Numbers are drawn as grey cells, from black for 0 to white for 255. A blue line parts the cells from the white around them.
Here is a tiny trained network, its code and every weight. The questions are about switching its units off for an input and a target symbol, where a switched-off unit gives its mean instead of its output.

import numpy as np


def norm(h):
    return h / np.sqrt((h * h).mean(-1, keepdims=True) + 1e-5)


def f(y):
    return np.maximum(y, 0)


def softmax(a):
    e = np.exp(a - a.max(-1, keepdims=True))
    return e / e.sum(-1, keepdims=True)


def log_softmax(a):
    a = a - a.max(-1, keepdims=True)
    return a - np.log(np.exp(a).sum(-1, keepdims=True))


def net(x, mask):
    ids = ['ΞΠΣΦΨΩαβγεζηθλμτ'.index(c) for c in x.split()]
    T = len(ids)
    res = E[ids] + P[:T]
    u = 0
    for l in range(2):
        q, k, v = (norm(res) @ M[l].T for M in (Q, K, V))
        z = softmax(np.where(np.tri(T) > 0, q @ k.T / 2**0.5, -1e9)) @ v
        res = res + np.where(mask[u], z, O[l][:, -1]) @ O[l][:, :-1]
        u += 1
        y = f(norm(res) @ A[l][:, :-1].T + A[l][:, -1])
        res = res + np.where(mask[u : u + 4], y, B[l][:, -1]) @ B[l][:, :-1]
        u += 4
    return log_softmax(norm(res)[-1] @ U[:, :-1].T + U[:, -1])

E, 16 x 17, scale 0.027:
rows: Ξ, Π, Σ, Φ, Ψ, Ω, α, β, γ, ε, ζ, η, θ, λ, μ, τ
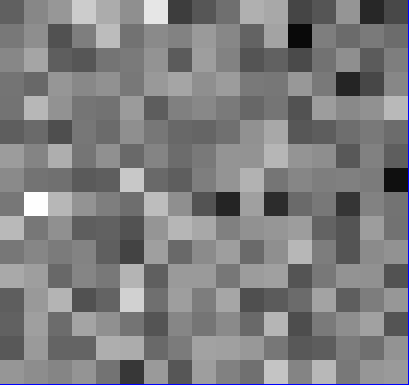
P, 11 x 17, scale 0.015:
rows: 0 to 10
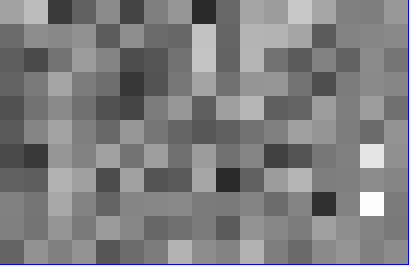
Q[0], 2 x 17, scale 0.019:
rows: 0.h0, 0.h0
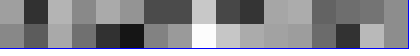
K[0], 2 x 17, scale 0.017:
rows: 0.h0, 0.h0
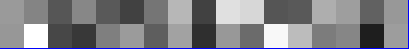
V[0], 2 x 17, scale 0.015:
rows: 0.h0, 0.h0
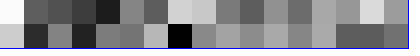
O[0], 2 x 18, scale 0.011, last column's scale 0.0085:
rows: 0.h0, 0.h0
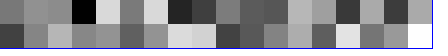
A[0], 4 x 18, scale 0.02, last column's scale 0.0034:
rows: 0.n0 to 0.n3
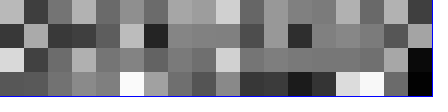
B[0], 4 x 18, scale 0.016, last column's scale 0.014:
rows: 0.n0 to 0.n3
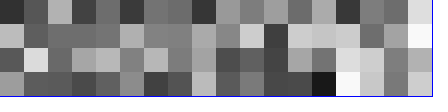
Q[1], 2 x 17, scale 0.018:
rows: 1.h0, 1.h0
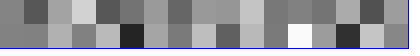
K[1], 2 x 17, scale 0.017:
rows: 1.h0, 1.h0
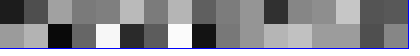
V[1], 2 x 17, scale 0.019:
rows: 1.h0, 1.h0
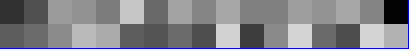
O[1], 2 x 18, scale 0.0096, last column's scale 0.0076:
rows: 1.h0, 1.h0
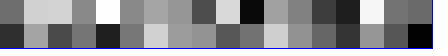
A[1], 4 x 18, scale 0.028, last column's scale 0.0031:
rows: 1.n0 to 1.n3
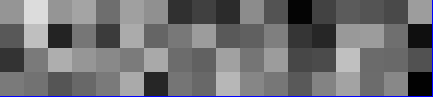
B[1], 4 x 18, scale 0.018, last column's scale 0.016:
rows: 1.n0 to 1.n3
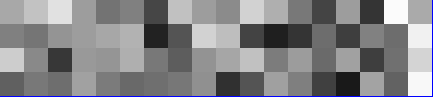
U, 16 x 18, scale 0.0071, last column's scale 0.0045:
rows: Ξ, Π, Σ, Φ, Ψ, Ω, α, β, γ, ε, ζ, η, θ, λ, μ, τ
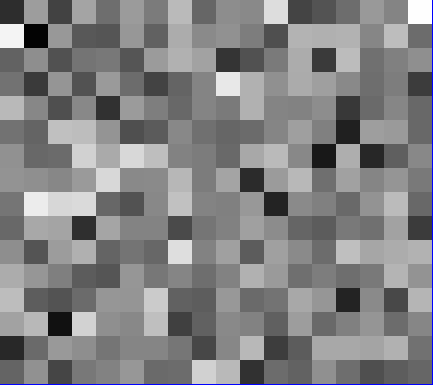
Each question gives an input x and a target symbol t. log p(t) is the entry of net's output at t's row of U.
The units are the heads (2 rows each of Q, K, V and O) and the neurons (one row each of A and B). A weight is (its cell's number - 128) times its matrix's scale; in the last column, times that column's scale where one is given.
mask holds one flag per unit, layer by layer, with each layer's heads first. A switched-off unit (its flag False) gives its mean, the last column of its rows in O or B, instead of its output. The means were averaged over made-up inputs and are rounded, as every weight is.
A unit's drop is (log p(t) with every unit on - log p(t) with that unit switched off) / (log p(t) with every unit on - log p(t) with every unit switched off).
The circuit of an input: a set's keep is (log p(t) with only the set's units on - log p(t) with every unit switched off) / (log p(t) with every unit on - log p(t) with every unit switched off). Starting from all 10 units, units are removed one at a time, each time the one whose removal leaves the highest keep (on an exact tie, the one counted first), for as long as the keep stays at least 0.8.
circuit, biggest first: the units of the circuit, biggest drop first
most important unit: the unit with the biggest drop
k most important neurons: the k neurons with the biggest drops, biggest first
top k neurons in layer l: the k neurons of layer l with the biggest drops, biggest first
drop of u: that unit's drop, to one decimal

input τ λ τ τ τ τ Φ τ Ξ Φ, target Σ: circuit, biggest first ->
0.h0; 1.n1
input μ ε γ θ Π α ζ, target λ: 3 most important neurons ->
0.n2; 1.n2; 0.n0
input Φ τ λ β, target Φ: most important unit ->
0.n0
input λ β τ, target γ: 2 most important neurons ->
0.n2; 1.n0
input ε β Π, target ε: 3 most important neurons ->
0.n1; 1.n0; 1.n3
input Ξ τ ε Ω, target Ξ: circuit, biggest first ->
0.h0; 0.n0
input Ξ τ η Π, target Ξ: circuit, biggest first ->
0.h0; 0.n0
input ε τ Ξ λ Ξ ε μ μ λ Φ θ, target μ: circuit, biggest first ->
0.h0; 0.n2; 0.n0
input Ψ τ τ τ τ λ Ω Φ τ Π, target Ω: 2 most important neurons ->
1.n3; 0.n0
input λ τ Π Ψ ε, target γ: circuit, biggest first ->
0.n2; 0.h0; 1.n0; 0.n1
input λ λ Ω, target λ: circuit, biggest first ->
0.h0; 0.n2
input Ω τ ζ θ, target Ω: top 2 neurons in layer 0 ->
0.n1; 0.n0
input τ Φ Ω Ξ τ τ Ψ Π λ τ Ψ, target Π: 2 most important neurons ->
0.n1; 1.n1
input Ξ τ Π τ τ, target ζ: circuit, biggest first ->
0.h0
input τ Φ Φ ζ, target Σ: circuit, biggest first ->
0.h0; 1.n1
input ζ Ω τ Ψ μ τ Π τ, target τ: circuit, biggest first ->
0.n1; 1.h0; 1.n1
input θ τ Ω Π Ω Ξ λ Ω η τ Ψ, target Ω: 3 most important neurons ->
1.n3; 0.n0; 0.n1
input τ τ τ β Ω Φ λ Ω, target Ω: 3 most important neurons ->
1.n3; 0.n1; 0.n0
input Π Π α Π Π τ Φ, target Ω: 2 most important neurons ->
0.n1; 1.n3
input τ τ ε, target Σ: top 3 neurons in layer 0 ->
0.n1; 0.n3; 0.n0
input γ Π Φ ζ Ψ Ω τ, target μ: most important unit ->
0.n2
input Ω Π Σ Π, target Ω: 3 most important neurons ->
0.n1; 1.n3; 0.n0
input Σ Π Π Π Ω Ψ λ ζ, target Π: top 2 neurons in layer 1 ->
1.n3; 1.n1
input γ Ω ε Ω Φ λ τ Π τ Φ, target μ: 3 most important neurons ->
0.n2; 0.n0; 0.n3
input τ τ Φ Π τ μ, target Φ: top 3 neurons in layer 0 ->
0.n0; 0.n3; 0.n1
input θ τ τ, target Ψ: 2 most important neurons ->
0.n1; 0.n3
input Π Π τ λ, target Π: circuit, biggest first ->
0.n1
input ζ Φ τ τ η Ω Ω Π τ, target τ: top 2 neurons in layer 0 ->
0.n1; 0.n3
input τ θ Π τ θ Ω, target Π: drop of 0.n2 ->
0.0
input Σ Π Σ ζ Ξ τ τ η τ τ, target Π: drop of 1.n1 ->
0.2
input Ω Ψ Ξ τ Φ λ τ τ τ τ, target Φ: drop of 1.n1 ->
0.1
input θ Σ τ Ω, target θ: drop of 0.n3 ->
0.1
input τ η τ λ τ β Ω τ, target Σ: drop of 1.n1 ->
0.2
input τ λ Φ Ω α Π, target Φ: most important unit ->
0.n0
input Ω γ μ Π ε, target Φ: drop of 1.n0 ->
0.1
